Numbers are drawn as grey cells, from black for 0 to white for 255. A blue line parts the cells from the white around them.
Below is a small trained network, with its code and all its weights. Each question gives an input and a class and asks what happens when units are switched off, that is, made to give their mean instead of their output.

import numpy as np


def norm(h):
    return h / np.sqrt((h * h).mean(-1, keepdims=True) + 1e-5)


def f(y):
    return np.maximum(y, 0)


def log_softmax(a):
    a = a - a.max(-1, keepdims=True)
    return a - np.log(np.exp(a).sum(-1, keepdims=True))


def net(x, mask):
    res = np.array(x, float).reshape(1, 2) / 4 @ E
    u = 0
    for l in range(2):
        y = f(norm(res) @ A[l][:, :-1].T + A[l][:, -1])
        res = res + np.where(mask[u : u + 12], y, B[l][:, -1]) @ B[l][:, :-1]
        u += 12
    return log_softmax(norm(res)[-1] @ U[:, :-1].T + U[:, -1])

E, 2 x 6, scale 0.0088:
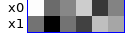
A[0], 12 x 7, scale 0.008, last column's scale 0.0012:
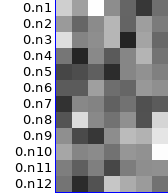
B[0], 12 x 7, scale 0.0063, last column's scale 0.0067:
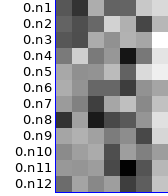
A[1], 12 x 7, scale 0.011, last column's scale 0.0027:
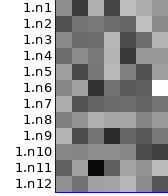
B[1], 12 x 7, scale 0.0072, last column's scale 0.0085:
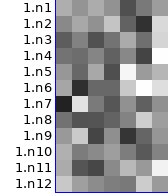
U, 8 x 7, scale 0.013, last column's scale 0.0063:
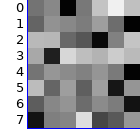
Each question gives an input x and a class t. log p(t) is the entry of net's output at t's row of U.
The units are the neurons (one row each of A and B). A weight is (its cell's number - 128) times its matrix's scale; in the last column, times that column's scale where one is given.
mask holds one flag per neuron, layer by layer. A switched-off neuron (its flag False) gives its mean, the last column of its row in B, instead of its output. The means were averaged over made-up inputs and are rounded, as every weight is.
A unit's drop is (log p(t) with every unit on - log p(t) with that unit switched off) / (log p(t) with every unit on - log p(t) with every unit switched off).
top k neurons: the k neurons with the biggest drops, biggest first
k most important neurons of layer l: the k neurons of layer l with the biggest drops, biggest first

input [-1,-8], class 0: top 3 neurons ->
(0.n8 1.n6 0.n5)
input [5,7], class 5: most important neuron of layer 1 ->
(1.n5)
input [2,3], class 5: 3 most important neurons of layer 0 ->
(0.n8 0.n2 0.n1)
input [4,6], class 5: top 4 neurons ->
(0.n8 1.n5 0.n2 0.n1)
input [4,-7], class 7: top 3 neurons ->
(1.n6 1.n11 0.n1)
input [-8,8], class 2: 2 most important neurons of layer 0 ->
(0.n11 0.n8)
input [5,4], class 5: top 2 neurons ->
(0.n5 1.n6)
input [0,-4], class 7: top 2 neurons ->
(0.n1 1.n2)
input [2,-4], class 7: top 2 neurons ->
(1.n6 0.n1)
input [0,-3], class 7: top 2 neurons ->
(0.n1 1.n2)
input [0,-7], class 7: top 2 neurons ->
(0.n1 0.n7)
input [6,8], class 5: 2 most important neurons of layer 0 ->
(0.n8 0.n2)
